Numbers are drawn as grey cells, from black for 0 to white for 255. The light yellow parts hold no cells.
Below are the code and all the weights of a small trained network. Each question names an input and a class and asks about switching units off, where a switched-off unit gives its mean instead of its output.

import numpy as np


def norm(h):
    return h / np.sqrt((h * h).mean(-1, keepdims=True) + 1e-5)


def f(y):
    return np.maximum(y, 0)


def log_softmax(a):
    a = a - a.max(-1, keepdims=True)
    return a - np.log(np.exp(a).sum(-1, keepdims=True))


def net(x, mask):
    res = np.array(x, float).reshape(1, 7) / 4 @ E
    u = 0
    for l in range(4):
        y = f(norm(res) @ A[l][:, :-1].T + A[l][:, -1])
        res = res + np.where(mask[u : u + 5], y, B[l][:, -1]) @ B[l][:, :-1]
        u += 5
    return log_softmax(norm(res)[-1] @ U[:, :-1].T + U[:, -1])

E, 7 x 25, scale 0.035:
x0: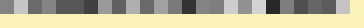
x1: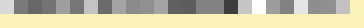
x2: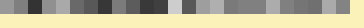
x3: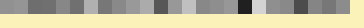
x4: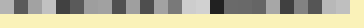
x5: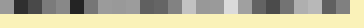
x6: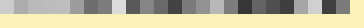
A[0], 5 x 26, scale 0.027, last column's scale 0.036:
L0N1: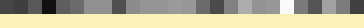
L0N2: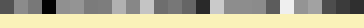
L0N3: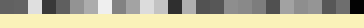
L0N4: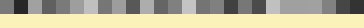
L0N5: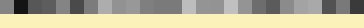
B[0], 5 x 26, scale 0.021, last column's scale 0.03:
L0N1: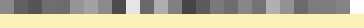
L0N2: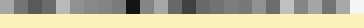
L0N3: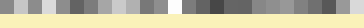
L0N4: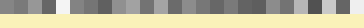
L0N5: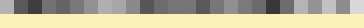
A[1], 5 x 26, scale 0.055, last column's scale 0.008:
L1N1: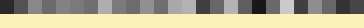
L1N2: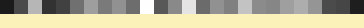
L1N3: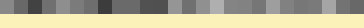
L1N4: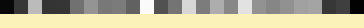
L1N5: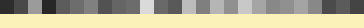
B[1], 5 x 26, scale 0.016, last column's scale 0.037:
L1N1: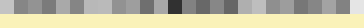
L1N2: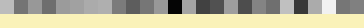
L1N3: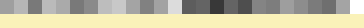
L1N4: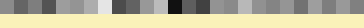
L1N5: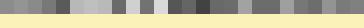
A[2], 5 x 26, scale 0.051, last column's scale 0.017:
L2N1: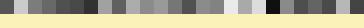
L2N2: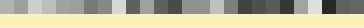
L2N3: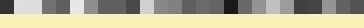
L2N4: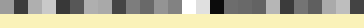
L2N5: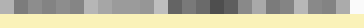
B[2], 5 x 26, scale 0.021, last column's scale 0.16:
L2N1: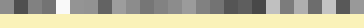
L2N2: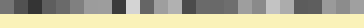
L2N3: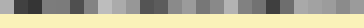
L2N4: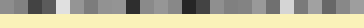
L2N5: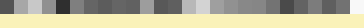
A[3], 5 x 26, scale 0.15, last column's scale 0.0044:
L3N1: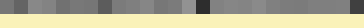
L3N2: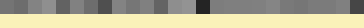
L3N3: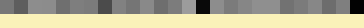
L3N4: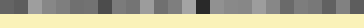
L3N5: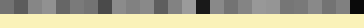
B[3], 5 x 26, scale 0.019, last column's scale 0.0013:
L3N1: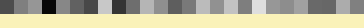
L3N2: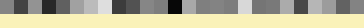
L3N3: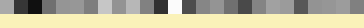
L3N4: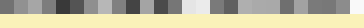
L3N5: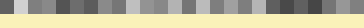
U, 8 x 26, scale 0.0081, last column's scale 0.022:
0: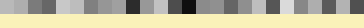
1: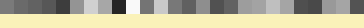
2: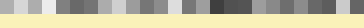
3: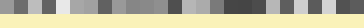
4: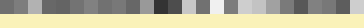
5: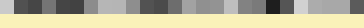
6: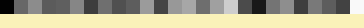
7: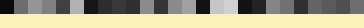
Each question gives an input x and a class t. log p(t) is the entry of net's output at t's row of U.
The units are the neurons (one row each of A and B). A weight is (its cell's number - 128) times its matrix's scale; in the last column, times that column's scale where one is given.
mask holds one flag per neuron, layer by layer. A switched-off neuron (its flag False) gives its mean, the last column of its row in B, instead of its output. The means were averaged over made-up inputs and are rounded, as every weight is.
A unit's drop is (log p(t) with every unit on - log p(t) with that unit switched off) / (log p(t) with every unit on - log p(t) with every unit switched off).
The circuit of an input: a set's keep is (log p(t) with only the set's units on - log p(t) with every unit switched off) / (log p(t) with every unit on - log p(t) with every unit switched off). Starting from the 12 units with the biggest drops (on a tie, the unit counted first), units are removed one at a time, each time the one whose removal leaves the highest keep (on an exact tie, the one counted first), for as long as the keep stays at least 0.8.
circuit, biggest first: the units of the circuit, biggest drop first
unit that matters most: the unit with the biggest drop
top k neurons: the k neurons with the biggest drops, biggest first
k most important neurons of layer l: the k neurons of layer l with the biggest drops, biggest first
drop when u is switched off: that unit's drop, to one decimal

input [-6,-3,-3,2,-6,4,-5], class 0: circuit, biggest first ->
(L0N2)
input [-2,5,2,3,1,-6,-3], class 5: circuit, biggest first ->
(L2N3; L0N5)
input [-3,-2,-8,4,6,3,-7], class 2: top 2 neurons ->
(L0N3; L2N2)
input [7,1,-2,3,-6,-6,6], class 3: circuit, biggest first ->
(L2N1; L0N4)
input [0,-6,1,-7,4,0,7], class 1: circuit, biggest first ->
(L2N2; L0N1)
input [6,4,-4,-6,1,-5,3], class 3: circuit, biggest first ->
(L2N1; L0N4; L1N3)
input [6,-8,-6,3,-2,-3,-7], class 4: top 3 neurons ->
(L1N1; L2N2; L2N5)
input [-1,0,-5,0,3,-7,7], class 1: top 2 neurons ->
(L2N2; L0N1)
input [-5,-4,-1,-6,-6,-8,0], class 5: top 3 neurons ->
(L2N3; L0N5; L2N4)
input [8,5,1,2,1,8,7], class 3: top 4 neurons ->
(L2N1; L0N4; L2N3; L1N1)
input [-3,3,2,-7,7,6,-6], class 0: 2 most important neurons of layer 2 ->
(L2N4; L2N2)
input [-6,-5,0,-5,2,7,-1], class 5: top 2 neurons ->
(L0N5; L2N1)
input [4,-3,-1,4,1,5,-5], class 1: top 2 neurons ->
(L0N1; L2N3)
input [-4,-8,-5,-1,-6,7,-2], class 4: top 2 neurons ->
(L1N1; L2N5)
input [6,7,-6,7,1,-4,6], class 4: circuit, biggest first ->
(L2N5)
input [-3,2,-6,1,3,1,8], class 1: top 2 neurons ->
(L2N2; L1N3)
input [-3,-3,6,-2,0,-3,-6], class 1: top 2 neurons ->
(L0N1; L2N5)
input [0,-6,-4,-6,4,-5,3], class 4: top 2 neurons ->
(L1N1; L2N5)
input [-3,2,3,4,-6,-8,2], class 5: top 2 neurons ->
(L2N3; L0N5)
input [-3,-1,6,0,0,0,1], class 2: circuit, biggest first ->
(L1N3)
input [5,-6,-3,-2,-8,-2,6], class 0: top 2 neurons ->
(L0N2; L2N5)
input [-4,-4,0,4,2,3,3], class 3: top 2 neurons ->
(L0N4; L2N3)
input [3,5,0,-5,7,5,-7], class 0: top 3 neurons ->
(L2N4; L2N2; L0N2)
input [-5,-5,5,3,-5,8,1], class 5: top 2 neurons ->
(L0N5; L2N4)
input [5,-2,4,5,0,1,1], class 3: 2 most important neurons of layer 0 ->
(L0N4; L0N5)
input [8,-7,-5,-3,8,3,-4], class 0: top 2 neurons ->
(L2N4; L0N2)
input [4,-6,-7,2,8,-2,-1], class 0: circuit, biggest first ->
(L2N4)
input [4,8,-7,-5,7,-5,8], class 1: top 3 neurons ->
(L2N2; L0N1; L1N1)
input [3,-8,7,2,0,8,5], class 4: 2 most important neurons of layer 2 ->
(L2N3; L2N4)
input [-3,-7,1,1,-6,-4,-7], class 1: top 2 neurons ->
(L0N1; L2N4)
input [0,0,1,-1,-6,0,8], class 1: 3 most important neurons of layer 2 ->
(L2N2; L2N4; L2N5)
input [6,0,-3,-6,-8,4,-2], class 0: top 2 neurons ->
(L0N2; L2N5)
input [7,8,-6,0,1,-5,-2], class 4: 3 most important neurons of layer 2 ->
(L2N5; L2N4; L2N2)
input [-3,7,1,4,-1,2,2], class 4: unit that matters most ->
L3N4
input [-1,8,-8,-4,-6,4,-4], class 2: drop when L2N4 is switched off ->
0.2
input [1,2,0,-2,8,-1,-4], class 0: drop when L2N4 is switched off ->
1.1
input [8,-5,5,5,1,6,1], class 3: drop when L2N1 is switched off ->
0.7
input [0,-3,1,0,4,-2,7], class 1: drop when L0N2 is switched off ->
0.0
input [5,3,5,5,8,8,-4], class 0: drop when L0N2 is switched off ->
0.1
